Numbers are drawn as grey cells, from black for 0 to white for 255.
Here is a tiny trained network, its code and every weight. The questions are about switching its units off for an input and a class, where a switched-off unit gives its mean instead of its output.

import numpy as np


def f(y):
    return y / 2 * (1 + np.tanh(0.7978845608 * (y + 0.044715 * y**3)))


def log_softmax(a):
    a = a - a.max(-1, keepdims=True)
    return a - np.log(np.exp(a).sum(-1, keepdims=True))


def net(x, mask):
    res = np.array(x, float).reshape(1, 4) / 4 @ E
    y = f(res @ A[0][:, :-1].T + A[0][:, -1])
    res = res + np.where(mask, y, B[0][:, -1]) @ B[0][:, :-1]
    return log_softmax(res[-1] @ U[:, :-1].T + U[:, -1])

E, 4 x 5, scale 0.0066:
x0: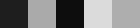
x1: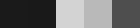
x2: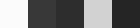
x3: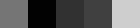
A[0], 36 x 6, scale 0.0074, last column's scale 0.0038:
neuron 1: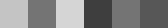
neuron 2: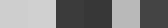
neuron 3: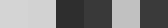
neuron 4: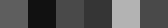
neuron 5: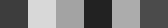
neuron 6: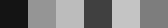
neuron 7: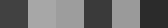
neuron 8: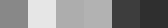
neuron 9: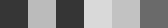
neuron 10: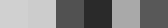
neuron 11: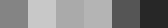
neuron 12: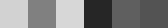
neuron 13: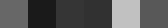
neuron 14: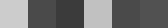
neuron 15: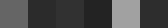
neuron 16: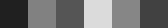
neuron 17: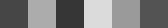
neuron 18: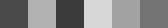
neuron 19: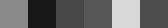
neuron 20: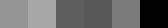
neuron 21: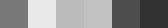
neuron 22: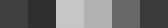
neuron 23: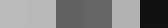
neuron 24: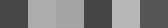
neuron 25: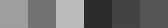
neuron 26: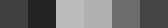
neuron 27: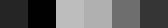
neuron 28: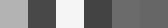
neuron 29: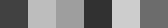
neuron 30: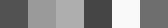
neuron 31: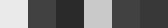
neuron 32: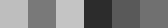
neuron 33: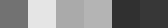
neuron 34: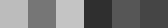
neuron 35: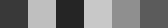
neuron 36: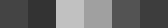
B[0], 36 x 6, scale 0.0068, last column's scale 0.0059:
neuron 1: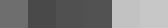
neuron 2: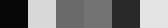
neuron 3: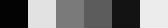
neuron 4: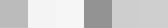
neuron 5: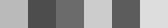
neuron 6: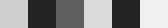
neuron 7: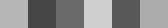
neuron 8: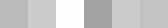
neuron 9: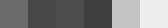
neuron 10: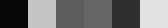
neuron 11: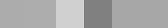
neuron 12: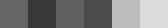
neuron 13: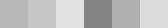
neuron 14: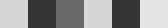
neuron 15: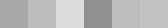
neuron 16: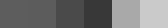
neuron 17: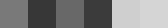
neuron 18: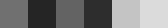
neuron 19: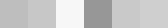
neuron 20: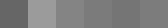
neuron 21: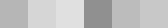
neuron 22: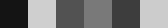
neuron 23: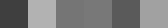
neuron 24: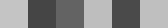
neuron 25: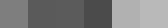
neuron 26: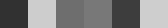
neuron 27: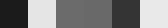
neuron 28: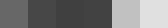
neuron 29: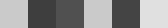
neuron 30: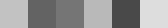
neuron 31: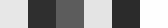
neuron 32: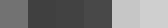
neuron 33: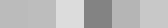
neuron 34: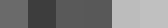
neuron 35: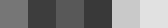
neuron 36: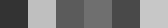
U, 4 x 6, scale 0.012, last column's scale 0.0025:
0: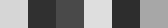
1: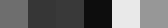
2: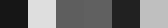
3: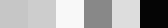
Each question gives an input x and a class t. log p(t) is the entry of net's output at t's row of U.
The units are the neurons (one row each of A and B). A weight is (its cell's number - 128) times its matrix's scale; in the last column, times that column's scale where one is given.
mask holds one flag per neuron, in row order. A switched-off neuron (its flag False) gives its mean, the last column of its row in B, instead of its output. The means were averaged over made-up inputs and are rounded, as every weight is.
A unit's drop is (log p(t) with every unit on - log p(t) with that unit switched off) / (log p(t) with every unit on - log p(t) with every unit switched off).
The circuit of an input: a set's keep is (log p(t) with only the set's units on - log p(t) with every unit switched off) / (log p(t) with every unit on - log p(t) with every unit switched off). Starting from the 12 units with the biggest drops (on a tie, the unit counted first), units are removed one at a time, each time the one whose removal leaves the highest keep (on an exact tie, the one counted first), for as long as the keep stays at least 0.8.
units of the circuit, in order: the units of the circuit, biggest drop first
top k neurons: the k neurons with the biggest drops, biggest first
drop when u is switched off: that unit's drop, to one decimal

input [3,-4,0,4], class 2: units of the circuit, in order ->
(neuron 3; neuron 2)
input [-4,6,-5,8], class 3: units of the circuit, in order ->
(neuron 4)
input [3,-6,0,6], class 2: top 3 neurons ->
(neuron 3; neuron 2; neuron 10)
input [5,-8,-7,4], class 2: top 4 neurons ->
(neuron 3; neuron 2; neuron 10; neuron 31)
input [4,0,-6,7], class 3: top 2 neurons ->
(neuron 4; neuron 13)
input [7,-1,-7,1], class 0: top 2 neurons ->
(neuron 6; neuron 29)
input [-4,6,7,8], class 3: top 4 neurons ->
(neuron 4; neuron 19; neuron 13; neuron 15)
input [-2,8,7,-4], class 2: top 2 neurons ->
(neuron 27; neuron 22)
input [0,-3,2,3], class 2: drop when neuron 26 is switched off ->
-0.1
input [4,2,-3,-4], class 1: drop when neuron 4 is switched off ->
0.2
